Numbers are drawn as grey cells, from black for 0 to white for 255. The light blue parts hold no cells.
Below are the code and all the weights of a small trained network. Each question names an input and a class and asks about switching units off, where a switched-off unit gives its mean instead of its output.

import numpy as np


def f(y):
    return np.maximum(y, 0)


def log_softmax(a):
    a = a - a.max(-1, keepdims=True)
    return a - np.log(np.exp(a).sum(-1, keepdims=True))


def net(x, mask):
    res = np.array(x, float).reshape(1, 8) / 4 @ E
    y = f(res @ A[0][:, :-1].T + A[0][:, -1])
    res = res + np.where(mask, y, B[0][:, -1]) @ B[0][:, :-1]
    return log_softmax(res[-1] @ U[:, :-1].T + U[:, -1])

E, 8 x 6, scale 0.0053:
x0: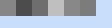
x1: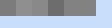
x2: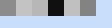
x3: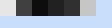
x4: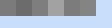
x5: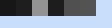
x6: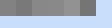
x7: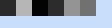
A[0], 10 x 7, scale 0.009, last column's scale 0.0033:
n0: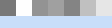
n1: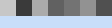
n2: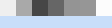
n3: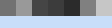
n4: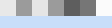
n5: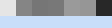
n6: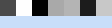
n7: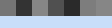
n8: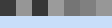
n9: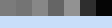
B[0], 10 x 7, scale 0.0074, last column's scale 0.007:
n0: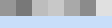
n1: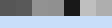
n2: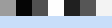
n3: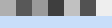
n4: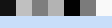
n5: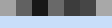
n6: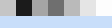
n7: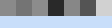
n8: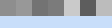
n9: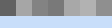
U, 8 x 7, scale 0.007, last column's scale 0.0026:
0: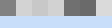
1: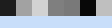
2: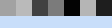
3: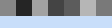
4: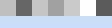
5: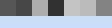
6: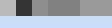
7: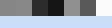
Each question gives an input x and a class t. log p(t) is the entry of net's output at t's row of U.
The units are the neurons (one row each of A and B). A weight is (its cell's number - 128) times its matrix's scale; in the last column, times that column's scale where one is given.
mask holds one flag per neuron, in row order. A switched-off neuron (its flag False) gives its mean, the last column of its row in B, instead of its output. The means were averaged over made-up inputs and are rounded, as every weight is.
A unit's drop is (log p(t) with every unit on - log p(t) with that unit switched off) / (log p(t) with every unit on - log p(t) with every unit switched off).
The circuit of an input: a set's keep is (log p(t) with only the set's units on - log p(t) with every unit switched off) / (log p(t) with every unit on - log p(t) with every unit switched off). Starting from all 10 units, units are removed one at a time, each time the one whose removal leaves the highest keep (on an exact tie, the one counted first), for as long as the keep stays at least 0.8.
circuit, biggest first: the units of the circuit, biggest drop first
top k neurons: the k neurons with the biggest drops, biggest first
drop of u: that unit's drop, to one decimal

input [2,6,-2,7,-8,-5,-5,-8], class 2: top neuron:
[n4]
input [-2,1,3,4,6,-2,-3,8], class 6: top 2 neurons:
[n2; n6]
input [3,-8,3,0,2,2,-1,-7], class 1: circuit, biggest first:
[n6; n4]
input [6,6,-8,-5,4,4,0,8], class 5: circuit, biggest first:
[n6; n2]
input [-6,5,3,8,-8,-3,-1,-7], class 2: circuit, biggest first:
[n4; n5]
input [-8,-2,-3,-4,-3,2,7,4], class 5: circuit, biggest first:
[n2; n6]
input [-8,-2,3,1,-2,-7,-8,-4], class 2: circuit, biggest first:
[n5; n4]
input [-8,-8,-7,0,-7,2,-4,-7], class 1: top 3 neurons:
[n6; n4; n2]
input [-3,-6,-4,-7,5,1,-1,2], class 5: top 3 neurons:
[n2; n6; n4]
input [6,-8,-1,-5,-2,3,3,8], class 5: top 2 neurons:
[n6; n2]
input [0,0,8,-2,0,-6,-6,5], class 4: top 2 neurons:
[n6; n0]
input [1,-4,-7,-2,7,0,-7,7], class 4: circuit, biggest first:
[n6; n4]
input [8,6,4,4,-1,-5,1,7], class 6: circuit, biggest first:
[n2; n6]
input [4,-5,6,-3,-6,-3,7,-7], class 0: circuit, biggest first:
[n4]
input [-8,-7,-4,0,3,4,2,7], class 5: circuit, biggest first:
[n6; n2; n3]
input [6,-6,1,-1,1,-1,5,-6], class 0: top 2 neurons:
[n4; n6]
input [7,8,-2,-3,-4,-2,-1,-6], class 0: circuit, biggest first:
[n4; n3]
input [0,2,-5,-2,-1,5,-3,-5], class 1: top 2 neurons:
[n6; n2]
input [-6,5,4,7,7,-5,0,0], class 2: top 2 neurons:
[n6; n5]
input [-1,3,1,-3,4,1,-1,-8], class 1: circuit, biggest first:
[n4]
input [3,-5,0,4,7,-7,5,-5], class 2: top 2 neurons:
[n4; n5]
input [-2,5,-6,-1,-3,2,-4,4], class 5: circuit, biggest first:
[n2; n6; n4]
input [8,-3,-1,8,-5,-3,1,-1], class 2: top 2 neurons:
[n6; n5]
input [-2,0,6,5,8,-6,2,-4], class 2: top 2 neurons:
[n4; n5]
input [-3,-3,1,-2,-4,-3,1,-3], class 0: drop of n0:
0.1
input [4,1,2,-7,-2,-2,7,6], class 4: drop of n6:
0.4
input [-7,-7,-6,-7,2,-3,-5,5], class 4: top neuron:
[n6]
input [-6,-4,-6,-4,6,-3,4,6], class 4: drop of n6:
0.4
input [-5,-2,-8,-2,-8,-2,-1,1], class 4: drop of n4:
0.2
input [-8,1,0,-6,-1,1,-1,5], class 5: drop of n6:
0.2
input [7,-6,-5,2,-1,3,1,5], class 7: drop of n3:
0.0
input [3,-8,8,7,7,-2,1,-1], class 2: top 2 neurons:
[n6; n5]
